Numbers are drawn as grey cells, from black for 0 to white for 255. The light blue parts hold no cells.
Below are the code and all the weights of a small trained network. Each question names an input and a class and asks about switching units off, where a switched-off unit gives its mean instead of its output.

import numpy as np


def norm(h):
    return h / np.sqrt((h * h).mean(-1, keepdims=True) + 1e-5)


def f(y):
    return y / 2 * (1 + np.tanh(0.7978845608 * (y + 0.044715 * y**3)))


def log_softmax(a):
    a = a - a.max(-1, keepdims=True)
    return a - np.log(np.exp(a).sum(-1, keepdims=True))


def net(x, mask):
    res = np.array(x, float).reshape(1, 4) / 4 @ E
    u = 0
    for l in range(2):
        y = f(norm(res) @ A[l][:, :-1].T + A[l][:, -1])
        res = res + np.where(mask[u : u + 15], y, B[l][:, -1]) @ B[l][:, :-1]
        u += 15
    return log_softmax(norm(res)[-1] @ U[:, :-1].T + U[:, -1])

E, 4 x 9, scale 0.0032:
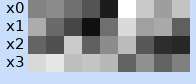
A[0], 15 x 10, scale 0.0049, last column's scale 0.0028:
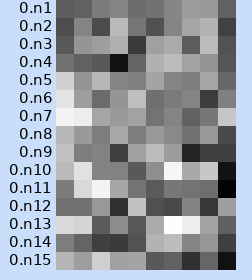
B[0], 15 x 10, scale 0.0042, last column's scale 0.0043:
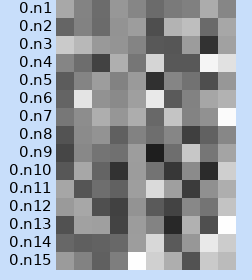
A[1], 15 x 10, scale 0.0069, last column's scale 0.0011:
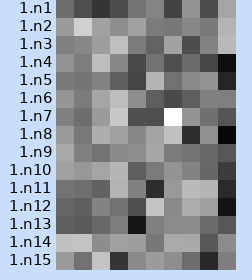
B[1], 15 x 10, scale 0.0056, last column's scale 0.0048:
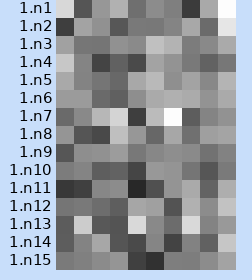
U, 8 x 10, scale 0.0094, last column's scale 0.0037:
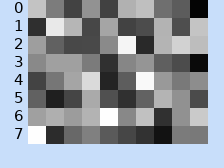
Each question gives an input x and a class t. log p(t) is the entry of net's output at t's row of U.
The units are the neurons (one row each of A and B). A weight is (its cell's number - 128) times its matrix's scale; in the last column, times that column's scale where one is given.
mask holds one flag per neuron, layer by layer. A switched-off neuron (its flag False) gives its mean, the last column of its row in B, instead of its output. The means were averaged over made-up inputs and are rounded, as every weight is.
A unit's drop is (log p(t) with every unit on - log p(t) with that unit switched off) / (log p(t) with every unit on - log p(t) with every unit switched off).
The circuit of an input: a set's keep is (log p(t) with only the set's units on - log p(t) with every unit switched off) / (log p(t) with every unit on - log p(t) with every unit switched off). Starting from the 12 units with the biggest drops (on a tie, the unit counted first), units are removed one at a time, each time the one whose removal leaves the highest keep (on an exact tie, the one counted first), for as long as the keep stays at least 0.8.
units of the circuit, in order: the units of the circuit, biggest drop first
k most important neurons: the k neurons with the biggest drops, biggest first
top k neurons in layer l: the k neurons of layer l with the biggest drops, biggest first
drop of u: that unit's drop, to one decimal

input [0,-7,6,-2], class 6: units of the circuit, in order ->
[0.n13; 1.n14]
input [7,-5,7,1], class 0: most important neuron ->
[1.n4]
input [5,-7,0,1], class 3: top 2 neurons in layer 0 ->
[0.n3; 0.n10]
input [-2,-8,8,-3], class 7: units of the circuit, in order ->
[0.n6; 1.n4; 1.n2]
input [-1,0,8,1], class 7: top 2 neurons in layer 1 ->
[1.n15; 1.n13]
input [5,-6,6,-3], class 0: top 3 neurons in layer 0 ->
[0.n3; 0.n14; 0.n4]
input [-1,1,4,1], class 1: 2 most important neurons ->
[0.n4; 0.n14]
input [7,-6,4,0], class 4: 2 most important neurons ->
[0.n4; 0.n13]
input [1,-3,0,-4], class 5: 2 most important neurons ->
[0.n7; 1.n11]
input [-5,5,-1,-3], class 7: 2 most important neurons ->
[1.n1; 0.n12]
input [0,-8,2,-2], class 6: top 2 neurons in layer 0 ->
[0.n11; 0.n15]
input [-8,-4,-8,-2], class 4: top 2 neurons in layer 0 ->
[0.n13; 0.n10]
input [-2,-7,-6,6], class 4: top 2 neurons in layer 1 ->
[1.n11; 1.n7]
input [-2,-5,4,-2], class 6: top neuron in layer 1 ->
[1.n6]
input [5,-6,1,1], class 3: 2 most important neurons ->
[0.n3; 1.n4]
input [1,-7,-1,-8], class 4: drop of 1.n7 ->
0.3
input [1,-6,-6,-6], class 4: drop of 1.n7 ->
0.2
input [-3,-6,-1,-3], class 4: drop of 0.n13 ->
0.2
